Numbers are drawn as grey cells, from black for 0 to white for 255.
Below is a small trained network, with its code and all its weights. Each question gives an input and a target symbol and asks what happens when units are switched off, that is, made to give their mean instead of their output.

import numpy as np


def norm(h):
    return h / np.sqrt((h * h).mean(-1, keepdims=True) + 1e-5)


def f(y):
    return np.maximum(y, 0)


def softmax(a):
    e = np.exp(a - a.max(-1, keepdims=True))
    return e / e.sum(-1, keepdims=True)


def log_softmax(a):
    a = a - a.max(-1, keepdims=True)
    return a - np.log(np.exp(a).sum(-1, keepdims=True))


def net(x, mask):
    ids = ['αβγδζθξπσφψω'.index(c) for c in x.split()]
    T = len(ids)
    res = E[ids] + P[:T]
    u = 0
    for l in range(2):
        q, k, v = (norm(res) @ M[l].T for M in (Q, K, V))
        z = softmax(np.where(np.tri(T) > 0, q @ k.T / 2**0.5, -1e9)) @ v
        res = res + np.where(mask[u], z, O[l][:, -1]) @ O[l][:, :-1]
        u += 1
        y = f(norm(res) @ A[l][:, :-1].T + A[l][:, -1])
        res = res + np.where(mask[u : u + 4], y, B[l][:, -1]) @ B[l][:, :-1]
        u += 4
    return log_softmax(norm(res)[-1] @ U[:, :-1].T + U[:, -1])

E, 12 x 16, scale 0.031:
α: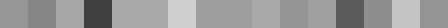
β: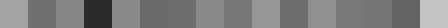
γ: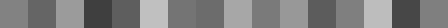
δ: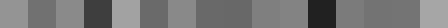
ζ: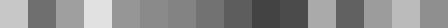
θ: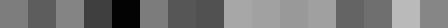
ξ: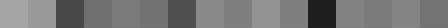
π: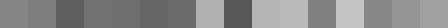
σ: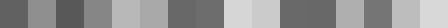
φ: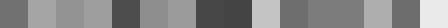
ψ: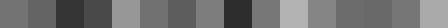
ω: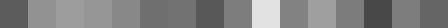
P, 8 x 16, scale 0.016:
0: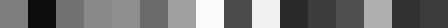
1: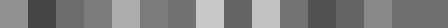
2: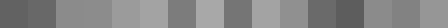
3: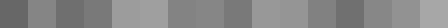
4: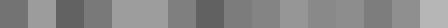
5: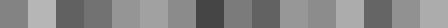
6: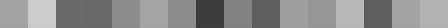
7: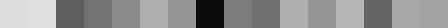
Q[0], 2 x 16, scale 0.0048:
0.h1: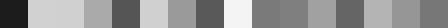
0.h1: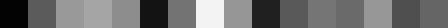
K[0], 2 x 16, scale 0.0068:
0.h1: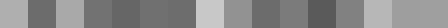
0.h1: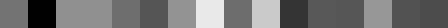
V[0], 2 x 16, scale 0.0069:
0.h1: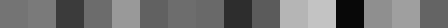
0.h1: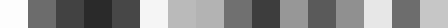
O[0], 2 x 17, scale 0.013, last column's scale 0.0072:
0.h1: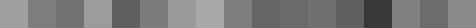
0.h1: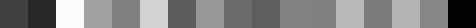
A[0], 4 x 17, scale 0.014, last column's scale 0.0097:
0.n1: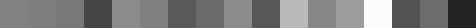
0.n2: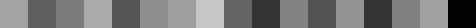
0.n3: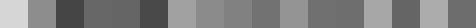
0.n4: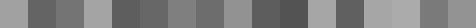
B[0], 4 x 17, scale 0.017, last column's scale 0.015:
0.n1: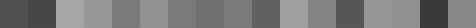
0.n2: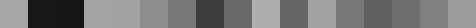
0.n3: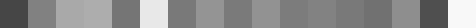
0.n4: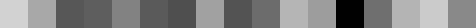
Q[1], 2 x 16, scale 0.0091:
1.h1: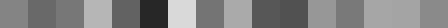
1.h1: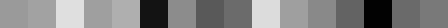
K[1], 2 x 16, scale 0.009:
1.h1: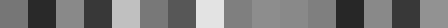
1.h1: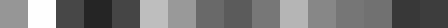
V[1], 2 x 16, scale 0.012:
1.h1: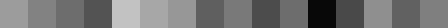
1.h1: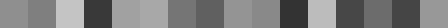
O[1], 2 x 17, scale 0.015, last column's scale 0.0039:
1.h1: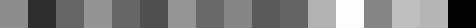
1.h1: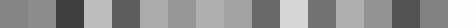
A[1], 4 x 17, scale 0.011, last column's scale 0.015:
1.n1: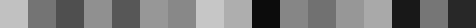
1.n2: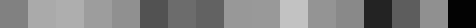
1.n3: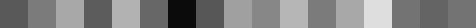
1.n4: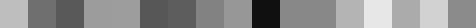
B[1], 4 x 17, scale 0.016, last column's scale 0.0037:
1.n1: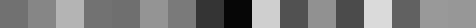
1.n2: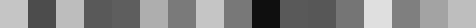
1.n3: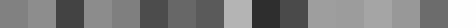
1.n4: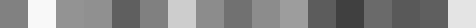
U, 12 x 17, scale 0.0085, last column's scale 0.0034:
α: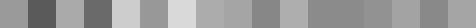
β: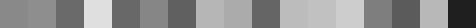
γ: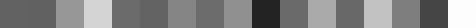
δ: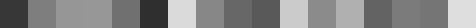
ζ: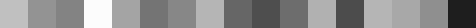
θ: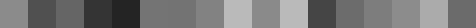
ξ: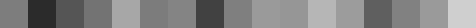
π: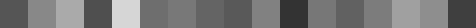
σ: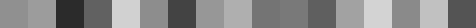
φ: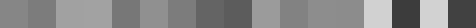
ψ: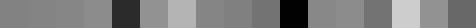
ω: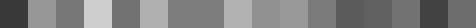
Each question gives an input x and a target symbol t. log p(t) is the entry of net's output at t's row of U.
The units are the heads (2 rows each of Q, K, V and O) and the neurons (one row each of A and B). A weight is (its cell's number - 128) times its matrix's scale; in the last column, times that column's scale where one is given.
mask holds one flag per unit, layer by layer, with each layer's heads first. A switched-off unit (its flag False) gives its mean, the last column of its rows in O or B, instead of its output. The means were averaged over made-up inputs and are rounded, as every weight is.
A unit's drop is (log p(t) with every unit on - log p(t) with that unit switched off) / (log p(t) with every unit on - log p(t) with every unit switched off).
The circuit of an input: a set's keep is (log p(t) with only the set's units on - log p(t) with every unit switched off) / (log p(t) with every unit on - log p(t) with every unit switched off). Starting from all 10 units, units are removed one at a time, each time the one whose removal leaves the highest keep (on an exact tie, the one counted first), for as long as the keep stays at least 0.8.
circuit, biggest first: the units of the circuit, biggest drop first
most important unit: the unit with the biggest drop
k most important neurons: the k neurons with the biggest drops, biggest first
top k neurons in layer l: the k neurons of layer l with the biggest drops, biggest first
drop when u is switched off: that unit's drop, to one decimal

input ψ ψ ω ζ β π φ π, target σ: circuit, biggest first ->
[0.h1 0.n3 1.h1 1.n3]
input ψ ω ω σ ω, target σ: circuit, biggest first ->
[0.n3 0.h1 1.n2]
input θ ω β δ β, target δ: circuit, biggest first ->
[1.h1 0.h1 0.n3 1.n4]
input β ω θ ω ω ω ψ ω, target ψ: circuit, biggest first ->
[0.h1 1.h1 1.n2]
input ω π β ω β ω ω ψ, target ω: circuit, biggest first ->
[0.n3]
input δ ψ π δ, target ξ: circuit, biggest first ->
[0.h1 0.n2]
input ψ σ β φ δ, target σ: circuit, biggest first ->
[0.h1 0.n3 1.n3]
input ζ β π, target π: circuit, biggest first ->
[1.h1 0.n4]
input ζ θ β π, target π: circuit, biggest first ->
[1.h1 0.h1 0.n3]
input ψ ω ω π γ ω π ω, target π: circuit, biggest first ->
[1.h1 0.h1]
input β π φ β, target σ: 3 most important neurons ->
[0.n3 1.n3 0.n2]
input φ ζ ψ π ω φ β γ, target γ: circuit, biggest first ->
[1.n3 0.n1]
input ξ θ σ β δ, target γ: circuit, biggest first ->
[0.h1 1.n3 0.n1]
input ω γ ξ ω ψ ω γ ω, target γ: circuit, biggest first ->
[0.h1 0.n3 1.n3 1.n2]
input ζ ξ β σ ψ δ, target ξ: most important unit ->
0.n2
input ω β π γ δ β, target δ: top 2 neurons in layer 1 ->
[1.n4 1.n2]
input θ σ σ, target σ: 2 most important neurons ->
[1.n3 0.n3]
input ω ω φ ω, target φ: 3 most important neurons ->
[0.n3 1.n2 1.n3]
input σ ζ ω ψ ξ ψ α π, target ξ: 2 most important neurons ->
[0.n2 0.n3]
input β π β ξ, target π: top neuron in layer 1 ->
[1.n4]
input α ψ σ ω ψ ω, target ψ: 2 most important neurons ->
[1.n2 0.n2]
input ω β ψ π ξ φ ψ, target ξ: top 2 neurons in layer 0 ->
[0.n2 0.n3]
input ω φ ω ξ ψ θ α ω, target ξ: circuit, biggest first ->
[1.h1 0.h1]
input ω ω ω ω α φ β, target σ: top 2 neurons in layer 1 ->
[1.n3 1.n4]
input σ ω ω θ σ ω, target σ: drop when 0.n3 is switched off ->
0.7
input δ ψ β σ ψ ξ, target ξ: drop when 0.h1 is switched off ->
1.1
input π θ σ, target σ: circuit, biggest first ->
[0.n3]
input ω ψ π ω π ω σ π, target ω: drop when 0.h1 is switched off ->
0.1
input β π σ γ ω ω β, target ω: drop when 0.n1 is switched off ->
0.0
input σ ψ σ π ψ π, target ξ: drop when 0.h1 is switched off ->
1.3
